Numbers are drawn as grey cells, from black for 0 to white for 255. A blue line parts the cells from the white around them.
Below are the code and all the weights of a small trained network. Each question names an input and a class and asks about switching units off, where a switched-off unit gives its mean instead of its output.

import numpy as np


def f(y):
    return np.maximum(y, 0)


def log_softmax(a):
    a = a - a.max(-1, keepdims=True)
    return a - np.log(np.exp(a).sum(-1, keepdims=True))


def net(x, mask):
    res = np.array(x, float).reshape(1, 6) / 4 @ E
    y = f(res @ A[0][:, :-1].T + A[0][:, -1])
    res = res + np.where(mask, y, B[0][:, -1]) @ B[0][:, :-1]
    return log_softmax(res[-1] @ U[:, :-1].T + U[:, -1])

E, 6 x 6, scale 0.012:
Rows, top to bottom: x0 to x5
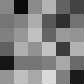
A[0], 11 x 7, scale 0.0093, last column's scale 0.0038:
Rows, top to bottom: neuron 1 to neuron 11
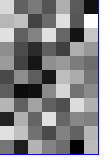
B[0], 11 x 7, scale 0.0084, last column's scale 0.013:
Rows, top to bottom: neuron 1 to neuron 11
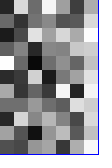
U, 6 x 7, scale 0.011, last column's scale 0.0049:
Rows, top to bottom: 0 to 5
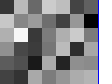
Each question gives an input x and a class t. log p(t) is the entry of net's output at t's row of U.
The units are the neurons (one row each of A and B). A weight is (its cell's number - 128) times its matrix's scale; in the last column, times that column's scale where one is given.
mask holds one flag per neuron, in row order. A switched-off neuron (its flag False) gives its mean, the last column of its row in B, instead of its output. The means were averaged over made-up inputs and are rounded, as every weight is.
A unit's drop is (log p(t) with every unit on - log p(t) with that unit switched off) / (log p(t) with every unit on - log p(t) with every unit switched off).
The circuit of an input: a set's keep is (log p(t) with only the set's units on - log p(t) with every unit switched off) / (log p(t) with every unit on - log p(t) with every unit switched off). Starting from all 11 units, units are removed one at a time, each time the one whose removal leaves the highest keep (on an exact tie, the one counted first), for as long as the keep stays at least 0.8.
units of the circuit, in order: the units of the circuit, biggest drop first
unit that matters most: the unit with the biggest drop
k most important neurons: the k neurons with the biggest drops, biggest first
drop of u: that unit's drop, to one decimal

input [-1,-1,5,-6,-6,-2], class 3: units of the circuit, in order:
(neuron 10)
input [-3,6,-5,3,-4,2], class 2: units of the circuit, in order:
(neuron 11; neuron 2; neuron 6)
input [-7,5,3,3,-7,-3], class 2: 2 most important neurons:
(neuron 3; neuron 11)
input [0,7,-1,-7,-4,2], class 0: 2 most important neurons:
(neuron 1; neuron 6)
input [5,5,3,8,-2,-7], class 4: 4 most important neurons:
(neuron 3; neuron 6; neuron 4; neuron 7)
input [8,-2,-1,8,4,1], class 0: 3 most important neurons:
(neuron 9; neuron 6; neuron 8)
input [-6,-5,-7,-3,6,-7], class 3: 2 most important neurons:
(neuron 7; neuron 5)
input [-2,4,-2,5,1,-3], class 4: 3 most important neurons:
(neuron 3; neuron 7; neuron 6)
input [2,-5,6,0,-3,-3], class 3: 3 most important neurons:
(neuron 3; neuron 11; neuron 6)
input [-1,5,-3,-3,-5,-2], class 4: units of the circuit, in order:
(neuron 7; neuron 3)
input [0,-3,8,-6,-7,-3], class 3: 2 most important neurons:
(neuron 10; neuron 3)
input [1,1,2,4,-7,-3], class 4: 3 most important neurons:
(neuron 3; neuron 6; neuron 7)
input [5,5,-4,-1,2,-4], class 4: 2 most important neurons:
(neuron 11; neuron 3)
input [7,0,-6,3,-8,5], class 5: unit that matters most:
neuron 3
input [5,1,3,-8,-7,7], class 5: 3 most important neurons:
(neuron 3; neuron 11; neuron 9)
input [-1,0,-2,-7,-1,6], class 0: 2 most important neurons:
(neuron 1; neuron 3)
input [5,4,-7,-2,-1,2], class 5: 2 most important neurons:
(neuron 3; neuron 11)
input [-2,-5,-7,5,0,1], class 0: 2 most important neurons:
(neuron 9; neuron 11)
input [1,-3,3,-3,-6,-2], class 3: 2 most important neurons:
(neuron 11; neuron 10)
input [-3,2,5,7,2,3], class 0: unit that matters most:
neuron 9
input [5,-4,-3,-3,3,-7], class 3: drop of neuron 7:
0.1
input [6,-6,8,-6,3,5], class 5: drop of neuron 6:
-0.1
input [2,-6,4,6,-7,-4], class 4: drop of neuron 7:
0.3
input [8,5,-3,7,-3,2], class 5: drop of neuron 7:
0.0
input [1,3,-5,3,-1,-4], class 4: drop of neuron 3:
0.2
